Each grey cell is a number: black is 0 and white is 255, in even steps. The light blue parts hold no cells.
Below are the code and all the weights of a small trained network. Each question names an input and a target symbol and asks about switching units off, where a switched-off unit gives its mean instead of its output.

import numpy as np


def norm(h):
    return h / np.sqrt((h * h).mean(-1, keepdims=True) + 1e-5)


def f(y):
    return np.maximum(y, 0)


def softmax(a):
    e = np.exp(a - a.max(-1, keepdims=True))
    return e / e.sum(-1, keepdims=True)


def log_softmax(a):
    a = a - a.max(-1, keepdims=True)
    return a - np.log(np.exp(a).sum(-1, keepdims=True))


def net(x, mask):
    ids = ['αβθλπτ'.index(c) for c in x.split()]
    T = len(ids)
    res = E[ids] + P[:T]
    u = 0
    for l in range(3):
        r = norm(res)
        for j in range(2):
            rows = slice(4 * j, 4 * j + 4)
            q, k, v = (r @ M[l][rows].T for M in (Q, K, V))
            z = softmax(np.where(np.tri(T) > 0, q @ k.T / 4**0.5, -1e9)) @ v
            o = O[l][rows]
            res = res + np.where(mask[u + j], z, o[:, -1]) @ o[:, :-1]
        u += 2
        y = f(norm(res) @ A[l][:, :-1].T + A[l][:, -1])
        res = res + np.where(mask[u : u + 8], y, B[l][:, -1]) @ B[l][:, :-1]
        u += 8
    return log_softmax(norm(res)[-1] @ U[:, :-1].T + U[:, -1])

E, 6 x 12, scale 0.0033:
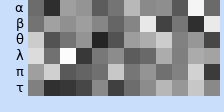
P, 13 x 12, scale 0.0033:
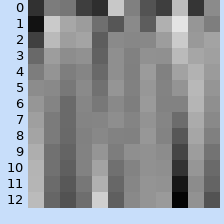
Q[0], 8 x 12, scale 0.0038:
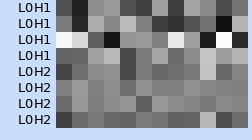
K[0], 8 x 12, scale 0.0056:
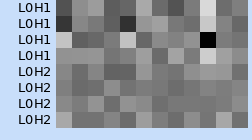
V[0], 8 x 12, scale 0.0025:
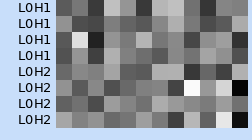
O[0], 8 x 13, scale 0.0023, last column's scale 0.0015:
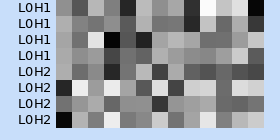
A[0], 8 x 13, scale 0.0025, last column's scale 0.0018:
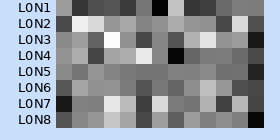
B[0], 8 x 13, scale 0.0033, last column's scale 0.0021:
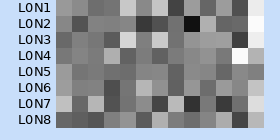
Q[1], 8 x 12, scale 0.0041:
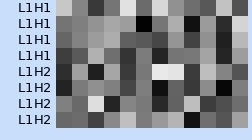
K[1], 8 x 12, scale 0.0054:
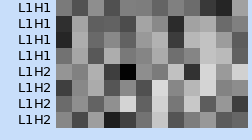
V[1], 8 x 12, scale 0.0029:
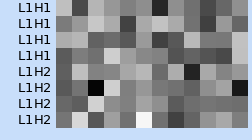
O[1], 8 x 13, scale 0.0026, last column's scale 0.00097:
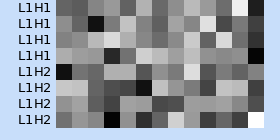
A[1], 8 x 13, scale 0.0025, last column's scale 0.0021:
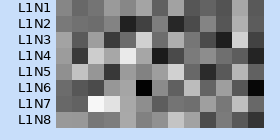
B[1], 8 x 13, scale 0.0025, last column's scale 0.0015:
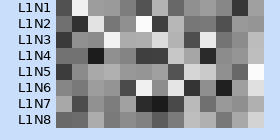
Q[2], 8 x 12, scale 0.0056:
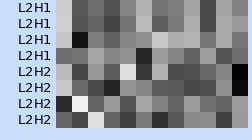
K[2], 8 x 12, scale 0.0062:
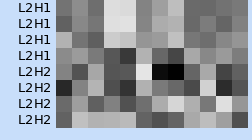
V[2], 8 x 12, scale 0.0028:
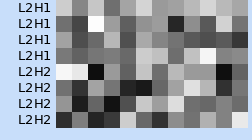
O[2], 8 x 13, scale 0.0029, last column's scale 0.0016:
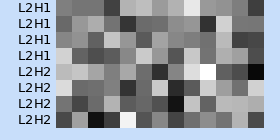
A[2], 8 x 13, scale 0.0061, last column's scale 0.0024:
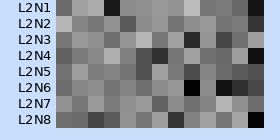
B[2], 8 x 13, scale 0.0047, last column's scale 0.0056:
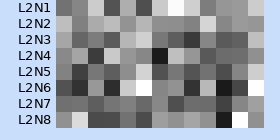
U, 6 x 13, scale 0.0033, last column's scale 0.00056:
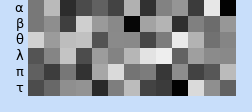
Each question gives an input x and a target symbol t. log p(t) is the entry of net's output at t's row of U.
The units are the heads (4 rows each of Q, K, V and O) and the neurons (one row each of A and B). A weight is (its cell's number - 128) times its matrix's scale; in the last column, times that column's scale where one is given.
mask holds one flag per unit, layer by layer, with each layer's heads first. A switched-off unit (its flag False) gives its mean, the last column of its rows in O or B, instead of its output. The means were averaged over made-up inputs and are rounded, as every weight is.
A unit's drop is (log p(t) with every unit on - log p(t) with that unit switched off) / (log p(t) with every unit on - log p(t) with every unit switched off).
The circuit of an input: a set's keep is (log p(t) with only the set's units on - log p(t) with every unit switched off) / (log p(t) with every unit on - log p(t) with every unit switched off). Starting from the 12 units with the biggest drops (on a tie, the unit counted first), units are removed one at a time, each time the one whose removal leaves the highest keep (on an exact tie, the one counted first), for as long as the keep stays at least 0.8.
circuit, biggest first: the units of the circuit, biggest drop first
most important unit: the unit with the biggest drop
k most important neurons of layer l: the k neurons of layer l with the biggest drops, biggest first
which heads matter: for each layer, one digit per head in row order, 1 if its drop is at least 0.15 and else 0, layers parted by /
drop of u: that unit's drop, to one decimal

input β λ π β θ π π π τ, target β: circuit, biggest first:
L2H2; L0H2; L2N4; L2N6
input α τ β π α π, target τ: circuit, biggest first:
L2H2; L2N6
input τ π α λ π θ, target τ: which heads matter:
00 / 10 / 01
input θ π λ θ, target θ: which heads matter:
00 / 00 / 01
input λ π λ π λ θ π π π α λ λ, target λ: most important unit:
L0H2
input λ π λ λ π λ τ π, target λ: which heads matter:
10 / 10 / 00
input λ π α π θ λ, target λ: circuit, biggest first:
L2H1; L2N1; L2N6
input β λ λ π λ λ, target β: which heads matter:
11 / 00 / 00
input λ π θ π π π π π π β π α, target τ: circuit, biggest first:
L2N6; L2N1
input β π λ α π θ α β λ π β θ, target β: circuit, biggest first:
L0H2; L2H2; L2N6
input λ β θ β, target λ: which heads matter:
11 / 10 / 10
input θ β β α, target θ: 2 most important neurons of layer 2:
L2N6; L2N5
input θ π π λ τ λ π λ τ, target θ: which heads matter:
01 / 00 / 01
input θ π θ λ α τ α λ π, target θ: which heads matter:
01 / 10 / 01
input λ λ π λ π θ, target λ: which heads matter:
00 / 10 / 00
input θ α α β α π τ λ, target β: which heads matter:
10 / 10 / 00
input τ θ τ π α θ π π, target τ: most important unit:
L1H1
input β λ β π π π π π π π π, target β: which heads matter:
01 / 00 / 11
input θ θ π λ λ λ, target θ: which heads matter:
01 / 00 / 01
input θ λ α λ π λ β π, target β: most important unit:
L0N7
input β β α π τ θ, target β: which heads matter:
01 / 00 / 01
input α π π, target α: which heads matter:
00 / 10 / 01
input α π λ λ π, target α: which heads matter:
01 / 10 / 00
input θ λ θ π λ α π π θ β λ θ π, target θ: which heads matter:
00 / 00 / 01
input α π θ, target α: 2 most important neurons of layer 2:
L2N8; L2N6
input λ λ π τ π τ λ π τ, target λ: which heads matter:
10 / 10 / 00
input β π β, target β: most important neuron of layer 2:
L2N4
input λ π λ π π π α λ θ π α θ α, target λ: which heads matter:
11 / 10 / 10
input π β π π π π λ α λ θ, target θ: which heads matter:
10 / 00 / 00
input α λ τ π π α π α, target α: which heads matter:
01 / 10 / 01
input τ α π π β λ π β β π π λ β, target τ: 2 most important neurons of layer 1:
L1N2; L1N5
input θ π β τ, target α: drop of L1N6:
0.0
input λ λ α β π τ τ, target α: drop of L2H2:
0.1
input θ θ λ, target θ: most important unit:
L0N3
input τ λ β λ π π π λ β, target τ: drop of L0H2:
0.9
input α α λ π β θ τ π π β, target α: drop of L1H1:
0.9
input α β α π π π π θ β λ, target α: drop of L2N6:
0.2
